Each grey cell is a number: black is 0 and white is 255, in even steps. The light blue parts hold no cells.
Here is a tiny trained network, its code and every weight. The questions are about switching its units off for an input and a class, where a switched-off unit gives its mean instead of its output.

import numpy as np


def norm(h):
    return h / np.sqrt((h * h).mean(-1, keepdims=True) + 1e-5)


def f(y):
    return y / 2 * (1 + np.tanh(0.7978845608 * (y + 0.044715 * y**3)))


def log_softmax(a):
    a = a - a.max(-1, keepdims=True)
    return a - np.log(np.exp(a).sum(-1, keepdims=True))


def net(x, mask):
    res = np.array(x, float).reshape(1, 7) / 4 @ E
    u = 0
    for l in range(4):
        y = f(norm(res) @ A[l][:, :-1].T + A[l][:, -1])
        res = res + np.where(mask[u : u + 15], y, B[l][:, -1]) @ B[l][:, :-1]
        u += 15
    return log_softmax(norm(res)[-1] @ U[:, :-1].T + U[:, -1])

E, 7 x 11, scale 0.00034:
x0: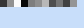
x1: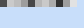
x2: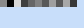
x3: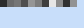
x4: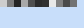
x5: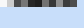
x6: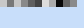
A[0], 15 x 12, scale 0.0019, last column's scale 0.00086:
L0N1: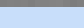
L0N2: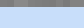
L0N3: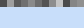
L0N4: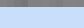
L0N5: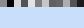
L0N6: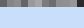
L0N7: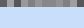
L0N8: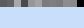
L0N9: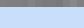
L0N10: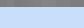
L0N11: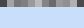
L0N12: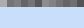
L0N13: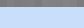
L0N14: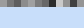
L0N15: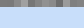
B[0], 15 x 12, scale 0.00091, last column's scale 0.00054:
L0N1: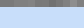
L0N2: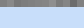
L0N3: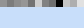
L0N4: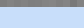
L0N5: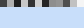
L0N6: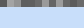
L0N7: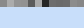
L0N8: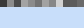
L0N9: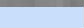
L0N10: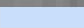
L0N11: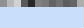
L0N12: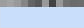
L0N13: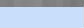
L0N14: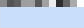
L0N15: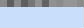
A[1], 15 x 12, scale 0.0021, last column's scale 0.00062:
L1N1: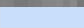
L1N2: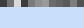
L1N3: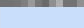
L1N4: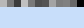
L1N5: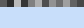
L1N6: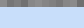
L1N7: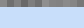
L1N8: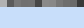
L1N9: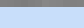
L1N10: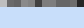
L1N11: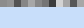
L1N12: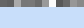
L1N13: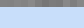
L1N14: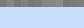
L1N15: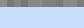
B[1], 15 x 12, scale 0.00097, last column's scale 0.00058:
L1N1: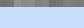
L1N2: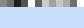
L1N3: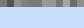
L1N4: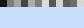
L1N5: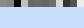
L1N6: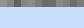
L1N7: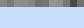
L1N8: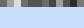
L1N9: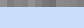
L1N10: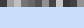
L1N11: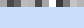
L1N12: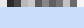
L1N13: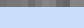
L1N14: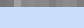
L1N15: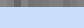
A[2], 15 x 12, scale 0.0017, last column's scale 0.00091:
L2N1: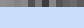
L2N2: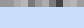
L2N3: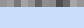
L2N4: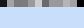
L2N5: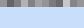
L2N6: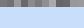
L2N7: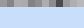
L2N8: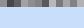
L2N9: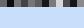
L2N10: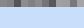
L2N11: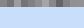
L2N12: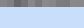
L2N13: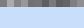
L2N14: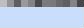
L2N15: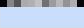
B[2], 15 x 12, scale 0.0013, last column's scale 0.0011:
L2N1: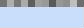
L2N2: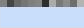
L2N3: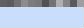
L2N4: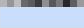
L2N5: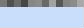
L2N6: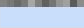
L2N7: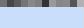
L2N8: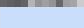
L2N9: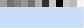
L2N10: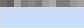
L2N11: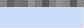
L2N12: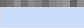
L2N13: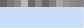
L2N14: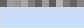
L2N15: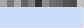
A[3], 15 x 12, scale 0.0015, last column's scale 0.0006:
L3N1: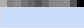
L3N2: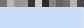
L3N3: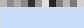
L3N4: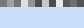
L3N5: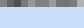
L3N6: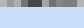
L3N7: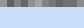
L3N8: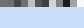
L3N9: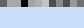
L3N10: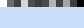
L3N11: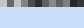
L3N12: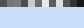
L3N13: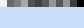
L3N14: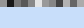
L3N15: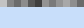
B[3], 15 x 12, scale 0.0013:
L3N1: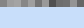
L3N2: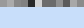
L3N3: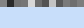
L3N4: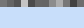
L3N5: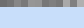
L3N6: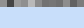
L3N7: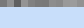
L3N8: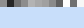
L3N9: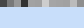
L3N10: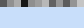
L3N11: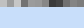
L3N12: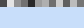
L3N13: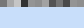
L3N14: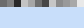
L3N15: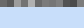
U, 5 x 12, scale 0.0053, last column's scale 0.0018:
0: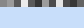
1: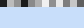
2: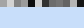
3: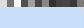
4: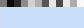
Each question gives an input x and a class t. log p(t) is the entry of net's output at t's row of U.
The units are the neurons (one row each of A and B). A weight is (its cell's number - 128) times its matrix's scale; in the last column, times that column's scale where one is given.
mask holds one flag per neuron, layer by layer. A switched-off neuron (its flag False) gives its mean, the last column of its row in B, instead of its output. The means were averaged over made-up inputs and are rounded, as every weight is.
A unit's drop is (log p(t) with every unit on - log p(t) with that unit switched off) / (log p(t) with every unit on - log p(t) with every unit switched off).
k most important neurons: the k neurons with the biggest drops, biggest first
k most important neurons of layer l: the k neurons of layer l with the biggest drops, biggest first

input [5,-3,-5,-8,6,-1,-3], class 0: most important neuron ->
(L3N4)
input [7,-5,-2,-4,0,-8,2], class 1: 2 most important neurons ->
(L3N12; L2N9)
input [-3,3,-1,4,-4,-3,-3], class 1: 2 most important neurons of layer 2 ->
(L2N9; L2N4)
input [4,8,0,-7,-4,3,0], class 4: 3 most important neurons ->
(L3N3; L1N4; L2N2)
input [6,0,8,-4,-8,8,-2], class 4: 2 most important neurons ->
(L3N3; L1N4)
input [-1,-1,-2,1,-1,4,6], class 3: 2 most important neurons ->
(L0N5; L1N5)
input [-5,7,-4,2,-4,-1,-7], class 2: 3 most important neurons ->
(L0N11; L3N2; L2N4)
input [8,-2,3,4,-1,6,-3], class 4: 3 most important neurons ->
(L2N9; L1N2; L1N4)
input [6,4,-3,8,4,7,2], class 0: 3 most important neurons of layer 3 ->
(L3N4; L3N10; L3N13)
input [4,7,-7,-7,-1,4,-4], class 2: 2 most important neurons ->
(L1N4; L3N8)
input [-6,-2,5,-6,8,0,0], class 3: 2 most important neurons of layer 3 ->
(L3N13; L3N10)
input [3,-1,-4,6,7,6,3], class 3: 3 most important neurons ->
(L0N5; L3N14; L1N5)
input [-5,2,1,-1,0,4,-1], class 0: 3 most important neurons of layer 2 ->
(L2N15; L2N4; L2N5)
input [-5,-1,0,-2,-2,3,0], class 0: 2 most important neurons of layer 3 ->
(L3N4; L3N12)
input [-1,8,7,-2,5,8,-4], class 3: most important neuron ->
(L0N5)
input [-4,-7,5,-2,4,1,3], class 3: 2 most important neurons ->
(L1N8; L1N10)
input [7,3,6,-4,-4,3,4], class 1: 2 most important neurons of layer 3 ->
(L3N12; L3N8)
